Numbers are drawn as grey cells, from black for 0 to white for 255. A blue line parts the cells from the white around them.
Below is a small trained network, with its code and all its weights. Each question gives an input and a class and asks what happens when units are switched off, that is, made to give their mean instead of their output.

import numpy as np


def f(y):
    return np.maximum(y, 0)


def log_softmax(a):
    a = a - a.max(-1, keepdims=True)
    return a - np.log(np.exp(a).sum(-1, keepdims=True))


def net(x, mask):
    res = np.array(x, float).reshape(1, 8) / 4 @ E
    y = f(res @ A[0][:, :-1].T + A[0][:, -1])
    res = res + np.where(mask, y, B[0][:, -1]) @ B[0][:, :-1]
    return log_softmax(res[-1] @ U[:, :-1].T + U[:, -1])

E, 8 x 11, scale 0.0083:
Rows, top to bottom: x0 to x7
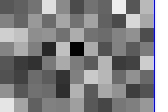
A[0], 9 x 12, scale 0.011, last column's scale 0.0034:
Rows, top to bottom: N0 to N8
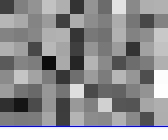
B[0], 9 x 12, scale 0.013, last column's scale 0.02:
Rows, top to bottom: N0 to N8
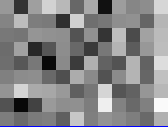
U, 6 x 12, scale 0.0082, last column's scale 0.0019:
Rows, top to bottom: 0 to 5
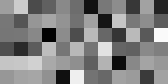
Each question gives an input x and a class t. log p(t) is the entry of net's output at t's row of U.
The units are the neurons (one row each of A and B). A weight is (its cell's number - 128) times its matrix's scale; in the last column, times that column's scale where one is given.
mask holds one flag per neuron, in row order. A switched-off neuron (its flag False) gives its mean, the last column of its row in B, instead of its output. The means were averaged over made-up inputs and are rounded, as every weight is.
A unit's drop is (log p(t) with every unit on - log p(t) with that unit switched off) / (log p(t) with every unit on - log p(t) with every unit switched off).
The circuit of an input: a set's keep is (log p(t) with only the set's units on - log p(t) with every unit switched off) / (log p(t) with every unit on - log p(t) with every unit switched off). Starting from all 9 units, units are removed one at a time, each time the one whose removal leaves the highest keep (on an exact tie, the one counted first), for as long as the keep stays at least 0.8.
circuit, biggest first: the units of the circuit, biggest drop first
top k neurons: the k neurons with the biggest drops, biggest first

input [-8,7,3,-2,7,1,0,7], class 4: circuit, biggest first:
N6
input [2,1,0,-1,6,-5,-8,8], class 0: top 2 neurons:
N3, N6
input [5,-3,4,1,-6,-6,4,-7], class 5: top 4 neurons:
N1, N5, N8, N4
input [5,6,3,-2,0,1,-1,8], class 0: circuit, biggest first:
N7, N0, N6
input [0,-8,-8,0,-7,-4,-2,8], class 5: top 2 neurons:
N1, N5
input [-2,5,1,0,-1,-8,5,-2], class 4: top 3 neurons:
N7, N4, N3
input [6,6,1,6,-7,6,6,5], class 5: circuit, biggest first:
N5, N1
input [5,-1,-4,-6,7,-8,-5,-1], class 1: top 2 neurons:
N0, N2
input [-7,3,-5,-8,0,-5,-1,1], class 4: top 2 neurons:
N6, N7
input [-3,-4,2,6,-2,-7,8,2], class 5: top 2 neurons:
N1, N5
